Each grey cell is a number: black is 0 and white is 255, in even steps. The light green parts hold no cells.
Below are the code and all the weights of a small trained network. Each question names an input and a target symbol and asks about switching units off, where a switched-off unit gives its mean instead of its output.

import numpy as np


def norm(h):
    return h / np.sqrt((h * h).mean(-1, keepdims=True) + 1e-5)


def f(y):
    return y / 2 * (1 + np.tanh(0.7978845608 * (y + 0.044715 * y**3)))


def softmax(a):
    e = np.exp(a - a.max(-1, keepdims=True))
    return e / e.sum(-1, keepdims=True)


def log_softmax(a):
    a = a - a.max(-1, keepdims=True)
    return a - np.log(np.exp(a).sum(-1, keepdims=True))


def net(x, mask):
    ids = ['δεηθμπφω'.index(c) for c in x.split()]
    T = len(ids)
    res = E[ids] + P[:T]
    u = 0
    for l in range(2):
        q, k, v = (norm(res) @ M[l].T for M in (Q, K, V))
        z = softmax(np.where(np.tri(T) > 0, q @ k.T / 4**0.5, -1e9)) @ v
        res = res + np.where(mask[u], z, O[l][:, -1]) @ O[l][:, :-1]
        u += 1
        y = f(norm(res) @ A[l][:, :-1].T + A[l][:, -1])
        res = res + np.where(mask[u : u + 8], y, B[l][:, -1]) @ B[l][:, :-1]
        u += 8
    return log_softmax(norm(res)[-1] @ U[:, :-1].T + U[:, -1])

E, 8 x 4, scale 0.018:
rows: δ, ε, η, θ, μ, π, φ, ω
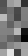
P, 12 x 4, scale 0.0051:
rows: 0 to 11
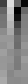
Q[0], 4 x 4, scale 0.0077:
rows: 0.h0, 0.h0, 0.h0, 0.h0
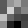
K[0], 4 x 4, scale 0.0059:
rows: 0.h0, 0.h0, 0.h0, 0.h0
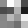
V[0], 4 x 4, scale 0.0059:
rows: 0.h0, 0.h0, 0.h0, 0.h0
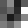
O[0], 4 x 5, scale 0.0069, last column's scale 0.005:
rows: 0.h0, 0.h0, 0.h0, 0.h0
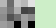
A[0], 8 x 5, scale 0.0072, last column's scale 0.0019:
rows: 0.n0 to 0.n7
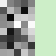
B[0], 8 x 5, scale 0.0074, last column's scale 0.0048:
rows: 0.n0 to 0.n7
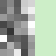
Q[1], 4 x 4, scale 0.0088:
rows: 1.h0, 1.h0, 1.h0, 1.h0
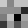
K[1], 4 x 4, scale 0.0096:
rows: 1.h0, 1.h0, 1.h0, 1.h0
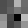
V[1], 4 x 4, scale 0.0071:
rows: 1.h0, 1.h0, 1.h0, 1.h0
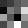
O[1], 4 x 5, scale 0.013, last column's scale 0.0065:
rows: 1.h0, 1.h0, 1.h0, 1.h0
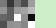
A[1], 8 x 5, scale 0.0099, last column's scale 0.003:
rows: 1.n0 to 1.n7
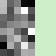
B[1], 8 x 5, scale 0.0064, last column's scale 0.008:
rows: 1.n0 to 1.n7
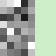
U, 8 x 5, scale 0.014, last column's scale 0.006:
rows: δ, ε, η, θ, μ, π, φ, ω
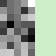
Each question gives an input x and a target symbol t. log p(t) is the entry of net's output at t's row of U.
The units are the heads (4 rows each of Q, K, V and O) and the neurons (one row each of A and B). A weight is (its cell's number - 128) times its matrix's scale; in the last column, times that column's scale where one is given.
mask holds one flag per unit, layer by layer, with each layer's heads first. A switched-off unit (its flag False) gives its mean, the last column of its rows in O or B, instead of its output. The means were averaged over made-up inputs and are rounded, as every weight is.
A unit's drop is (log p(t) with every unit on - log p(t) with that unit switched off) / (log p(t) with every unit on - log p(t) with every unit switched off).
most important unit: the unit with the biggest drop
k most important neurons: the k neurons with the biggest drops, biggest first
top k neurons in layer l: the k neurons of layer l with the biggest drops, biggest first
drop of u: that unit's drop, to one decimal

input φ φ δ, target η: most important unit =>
0.n1
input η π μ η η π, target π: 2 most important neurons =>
1.n0, 0.n3
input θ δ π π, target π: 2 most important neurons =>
1.n0, 0.n5
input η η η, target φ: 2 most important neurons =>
0.n0, 0.n4
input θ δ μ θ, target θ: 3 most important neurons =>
0.n3, 0.n7, 0.n1
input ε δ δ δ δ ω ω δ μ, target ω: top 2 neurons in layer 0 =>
0.n4, 0.n1
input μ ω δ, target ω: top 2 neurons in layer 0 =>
0.n1, 0.n4
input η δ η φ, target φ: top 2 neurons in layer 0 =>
0.n3, 0.n5
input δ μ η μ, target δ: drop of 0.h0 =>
0.1
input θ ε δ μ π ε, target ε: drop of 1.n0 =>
0.2
